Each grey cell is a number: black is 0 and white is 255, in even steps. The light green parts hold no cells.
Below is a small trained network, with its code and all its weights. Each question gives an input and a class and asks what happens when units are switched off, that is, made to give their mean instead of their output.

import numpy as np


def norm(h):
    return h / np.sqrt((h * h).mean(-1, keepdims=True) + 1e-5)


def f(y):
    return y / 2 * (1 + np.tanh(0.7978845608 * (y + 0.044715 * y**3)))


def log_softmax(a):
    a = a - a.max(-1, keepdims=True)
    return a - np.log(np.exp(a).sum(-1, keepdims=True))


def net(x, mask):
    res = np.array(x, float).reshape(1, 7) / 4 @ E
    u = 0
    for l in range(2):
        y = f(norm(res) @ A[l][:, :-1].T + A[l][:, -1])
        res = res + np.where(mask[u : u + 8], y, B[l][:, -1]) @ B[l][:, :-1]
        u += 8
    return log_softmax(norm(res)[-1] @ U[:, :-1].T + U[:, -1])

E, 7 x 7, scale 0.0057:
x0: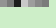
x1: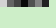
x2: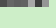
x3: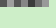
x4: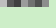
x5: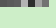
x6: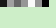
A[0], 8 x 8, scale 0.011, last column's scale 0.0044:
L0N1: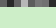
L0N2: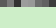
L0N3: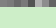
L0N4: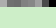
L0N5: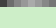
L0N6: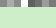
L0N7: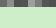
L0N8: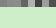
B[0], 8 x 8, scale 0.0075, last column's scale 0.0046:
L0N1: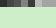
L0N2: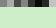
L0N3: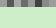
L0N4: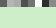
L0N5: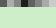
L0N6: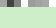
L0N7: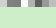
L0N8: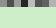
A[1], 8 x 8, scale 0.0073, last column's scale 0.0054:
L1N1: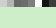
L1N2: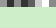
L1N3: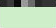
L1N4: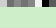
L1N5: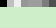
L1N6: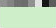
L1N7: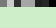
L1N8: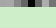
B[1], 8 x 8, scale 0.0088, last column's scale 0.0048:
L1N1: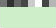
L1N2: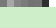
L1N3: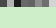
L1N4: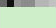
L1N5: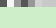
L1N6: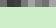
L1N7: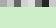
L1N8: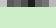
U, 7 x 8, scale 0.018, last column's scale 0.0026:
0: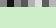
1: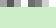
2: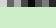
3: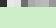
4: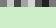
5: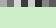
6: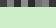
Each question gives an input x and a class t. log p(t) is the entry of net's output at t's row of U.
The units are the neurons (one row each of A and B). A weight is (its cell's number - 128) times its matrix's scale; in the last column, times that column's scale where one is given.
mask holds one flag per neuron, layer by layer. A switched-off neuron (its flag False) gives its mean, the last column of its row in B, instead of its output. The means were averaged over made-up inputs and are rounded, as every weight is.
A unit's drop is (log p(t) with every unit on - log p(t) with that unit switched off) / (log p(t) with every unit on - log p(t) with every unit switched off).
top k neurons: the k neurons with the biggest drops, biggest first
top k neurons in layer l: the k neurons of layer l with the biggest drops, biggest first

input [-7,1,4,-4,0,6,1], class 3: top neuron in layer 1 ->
L1N5
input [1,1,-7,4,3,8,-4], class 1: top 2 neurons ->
L0N6; L0N5
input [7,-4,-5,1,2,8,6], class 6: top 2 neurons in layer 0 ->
L0N1; L0N2
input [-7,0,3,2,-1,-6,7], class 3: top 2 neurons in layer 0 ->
L0N2; L0N5
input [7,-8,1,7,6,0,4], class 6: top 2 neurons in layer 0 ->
L0N2; L0N1
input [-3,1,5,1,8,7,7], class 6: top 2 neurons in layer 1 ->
L1N3; L1N2
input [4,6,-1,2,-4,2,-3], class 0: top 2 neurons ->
L0N4; L1N1
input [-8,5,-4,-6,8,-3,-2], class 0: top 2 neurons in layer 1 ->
L1N1; L1N4
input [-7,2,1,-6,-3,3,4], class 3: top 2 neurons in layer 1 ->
L1N5; L1N8
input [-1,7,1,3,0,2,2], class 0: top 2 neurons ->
L0N4; L1N4
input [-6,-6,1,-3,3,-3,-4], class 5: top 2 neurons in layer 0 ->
L0N8; L0N7
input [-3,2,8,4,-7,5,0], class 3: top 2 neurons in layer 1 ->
L1N5; L1N6
